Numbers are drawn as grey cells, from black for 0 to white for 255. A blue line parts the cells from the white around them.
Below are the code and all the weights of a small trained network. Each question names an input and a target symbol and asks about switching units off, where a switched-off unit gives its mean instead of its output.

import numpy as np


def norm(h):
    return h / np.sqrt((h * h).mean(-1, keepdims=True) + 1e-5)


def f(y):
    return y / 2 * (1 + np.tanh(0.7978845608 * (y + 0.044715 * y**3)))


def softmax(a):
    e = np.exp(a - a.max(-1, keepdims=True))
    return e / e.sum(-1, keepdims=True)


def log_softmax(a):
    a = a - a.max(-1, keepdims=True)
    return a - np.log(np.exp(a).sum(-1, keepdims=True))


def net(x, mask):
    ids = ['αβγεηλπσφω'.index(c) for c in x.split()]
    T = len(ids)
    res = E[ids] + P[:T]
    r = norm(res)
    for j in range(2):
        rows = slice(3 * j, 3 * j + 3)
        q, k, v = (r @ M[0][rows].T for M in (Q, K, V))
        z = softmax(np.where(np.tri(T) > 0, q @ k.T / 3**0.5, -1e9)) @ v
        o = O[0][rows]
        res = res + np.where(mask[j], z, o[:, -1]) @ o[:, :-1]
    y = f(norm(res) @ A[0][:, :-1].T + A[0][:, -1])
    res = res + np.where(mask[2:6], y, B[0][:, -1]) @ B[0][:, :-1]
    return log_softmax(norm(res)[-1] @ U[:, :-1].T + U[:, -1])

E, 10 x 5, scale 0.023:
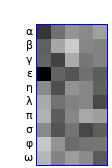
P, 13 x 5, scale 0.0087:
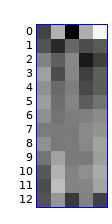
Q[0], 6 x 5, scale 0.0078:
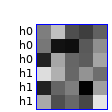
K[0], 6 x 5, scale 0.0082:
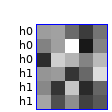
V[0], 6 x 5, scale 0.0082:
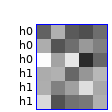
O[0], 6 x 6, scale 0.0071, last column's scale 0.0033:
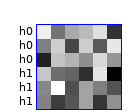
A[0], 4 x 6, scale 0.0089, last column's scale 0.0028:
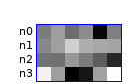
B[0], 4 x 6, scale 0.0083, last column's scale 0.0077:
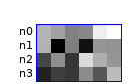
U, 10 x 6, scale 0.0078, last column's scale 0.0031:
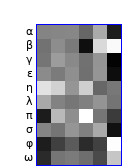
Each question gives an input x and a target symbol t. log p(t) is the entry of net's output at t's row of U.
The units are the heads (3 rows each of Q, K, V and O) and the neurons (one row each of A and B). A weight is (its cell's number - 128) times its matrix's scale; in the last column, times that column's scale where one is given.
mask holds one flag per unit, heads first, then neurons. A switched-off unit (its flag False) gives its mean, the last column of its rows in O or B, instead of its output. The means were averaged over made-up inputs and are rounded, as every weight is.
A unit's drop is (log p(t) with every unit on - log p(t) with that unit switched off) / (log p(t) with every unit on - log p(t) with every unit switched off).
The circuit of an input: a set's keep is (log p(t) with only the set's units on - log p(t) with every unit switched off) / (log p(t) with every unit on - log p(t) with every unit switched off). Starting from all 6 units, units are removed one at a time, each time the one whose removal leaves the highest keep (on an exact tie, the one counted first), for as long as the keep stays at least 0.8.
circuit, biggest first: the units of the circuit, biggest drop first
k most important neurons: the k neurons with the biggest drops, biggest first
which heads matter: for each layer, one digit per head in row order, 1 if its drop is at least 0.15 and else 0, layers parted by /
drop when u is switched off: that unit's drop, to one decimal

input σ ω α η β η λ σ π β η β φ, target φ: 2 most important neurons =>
[n3, n2]
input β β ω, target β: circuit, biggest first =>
[h0, n1]
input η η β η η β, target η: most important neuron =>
[n0]
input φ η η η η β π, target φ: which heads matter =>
01
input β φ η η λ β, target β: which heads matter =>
00
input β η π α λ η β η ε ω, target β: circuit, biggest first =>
[h1, n1]
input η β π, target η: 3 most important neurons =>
[n3, n1, n2]
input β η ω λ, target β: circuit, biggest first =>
[h0, h1]
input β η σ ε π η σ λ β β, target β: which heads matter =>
00
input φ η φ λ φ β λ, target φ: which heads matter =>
01
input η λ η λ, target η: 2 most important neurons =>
[n1, n3]
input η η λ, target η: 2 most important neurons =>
[n0, n1]
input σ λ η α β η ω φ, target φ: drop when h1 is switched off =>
0.1
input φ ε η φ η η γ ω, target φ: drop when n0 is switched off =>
0.1
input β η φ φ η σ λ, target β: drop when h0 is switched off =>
0.7
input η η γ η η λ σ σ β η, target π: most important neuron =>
[n3]
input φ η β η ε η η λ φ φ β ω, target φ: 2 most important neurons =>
[n3, n0]
